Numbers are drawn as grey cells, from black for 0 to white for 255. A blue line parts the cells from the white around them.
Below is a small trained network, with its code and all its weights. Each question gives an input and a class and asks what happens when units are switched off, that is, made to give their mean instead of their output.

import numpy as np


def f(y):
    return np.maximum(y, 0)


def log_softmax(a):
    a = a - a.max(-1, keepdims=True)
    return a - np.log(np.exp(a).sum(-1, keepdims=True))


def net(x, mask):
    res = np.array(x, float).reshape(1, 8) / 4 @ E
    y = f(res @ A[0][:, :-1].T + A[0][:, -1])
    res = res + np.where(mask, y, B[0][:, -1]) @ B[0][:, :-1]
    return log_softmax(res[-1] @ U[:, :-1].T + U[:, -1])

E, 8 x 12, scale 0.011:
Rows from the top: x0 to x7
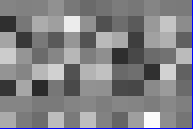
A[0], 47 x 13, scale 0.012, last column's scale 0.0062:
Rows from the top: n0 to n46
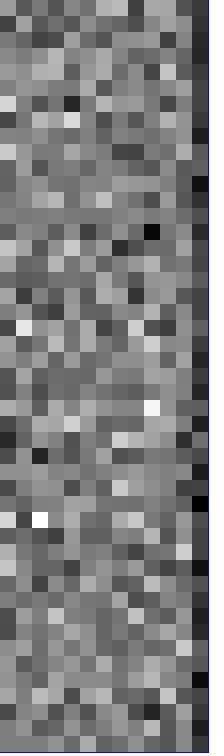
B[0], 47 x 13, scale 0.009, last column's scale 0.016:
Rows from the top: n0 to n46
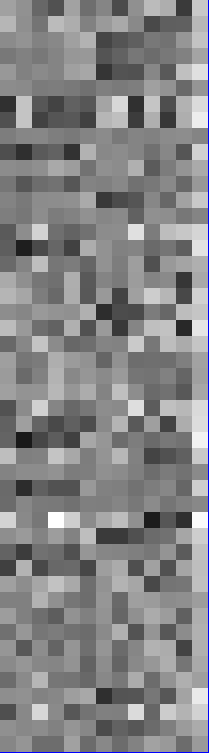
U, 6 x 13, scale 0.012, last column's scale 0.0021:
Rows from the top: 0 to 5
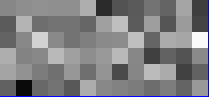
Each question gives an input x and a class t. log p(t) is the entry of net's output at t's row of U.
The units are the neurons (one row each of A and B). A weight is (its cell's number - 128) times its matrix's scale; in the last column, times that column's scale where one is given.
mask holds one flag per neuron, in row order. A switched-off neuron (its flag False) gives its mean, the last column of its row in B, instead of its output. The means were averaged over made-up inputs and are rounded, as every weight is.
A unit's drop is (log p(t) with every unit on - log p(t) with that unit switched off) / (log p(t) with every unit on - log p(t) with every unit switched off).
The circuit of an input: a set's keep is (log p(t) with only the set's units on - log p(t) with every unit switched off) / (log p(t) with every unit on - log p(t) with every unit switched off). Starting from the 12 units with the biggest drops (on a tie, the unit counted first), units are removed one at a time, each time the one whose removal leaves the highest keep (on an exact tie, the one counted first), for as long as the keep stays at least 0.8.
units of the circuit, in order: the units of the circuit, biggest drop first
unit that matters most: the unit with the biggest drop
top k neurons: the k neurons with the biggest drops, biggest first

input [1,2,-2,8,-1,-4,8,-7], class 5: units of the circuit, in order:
(n15)
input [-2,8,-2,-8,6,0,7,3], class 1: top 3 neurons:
(n7 n26 n15)
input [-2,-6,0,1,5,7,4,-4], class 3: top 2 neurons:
(n28 n7)
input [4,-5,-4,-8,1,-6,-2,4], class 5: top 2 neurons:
(n27 n30)
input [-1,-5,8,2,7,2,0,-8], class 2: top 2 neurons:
(n44 n14)
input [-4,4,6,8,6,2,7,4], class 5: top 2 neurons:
(n15 n9)
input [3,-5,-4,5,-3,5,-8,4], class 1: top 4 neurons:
(n6 n32 n35 n27)
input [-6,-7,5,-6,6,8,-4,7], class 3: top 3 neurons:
(n28 n36 n7)
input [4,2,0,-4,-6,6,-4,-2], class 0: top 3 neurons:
(n33 n32 n19)
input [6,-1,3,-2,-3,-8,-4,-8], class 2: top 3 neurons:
(n14 n44 n28)
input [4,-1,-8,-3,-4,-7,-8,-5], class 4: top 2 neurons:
(n20 n38)
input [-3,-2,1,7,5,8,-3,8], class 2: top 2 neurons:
(n25 n21)
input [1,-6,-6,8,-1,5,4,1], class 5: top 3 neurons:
(n15 n9 n7)
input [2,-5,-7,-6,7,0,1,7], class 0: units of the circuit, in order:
(n4)
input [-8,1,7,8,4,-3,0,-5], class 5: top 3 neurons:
(n15 n9 n34)
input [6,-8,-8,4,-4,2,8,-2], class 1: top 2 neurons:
(n6 n35)
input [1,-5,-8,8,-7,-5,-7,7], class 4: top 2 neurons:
(n20 n40)
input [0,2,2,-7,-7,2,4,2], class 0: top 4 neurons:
(n33 n19 n2 n15)
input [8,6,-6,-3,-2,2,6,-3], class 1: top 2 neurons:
(n7 n26)
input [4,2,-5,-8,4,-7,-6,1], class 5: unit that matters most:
n27
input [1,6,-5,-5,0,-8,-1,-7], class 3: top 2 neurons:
(n32 n25)
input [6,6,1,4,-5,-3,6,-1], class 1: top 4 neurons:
(n7 n26 n43 n4)
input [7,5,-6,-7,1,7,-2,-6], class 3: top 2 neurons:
(n1 n28)
